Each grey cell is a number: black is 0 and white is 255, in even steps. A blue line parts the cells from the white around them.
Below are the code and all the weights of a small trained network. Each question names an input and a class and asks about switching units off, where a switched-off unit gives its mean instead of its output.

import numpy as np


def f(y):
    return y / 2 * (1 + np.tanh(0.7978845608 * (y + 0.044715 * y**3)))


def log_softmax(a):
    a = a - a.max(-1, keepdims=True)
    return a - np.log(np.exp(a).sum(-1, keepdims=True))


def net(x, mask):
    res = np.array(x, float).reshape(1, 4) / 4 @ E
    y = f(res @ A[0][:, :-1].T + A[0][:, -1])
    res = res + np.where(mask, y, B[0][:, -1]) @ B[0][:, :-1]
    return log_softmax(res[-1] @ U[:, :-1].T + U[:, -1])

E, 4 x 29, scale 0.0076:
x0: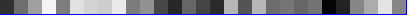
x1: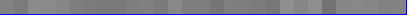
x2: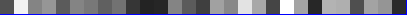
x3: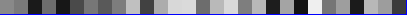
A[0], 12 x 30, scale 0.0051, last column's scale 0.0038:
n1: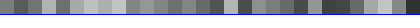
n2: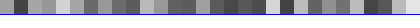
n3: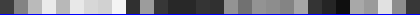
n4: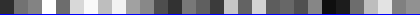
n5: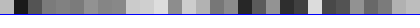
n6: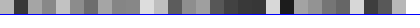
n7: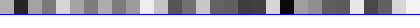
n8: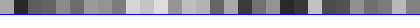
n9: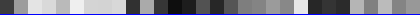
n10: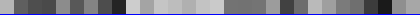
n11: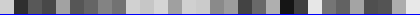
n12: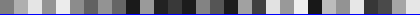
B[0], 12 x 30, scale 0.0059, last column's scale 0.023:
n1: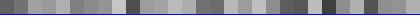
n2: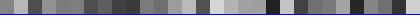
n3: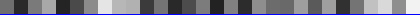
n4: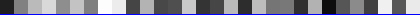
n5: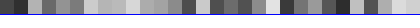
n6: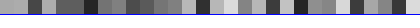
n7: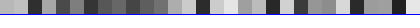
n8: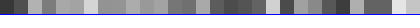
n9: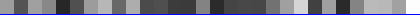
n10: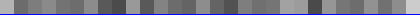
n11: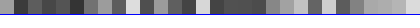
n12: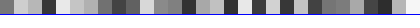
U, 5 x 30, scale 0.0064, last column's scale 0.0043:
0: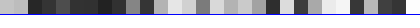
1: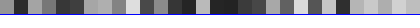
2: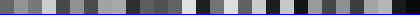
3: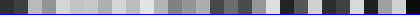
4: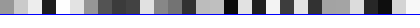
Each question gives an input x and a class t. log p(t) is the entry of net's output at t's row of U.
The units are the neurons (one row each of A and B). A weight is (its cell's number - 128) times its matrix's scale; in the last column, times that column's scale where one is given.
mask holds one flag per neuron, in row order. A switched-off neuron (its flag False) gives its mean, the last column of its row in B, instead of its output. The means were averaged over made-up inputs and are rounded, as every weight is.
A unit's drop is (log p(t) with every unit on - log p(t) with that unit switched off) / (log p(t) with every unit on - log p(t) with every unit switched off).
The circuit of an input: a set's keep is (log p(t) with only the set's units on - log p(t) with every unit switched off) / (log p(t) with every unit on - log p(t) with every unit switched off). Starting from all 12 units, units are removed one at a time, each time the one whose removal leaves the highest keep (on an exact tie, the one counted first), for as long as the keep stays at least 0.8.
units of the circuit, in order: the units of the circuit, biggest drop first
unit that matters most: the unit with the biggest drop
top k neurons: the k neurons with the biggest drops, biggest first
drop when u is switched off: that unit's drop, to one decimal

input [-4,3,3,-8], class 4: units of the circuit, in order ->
(n12)
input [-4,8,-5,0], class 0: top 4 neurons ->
(n7; n9; n3; n6)
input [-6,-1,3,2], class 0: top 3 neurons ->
(n12; n9; n3)
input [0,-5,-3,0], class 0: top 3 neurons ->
(n4; n9; n3)
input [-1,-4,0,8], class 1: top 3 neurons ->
(n7; n6; n2)
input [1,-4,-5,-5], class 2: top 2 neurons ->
(n7; n6)
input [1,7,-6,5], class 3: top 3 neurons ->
(n9; n3; n5)
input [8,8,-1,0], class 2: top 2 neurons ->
(n4; n12)
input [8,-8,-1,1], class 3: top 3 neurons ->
(n4; n6; n7)
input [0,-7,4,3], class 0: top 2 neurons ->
(n4; n12)
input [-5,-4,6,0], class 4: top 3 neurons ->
(n7; n6; n2)
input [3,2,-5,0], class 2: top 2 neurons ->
(n7; n12)
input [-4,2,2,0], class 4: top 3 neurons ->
(n7; n6; n3)
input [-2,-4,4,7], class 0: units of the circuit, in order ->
(n4)
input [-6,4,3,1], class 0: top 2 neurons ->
(n12; n9)
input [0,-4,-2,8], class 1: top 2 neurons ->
(n4; n11)
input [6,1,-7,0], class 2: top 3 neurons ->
(n7; n6; n12)
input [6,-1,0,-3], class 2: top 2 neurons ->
(n4; n11)
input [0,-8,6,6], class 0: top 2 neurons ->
(n4; n3)
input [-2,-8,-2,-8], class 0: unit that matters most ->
n7
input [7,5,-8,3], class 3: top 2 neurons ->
(n5; n8)
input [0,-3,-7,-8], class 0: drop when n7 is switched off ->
0.5
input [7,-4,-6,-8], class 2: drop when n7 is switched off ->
0.4
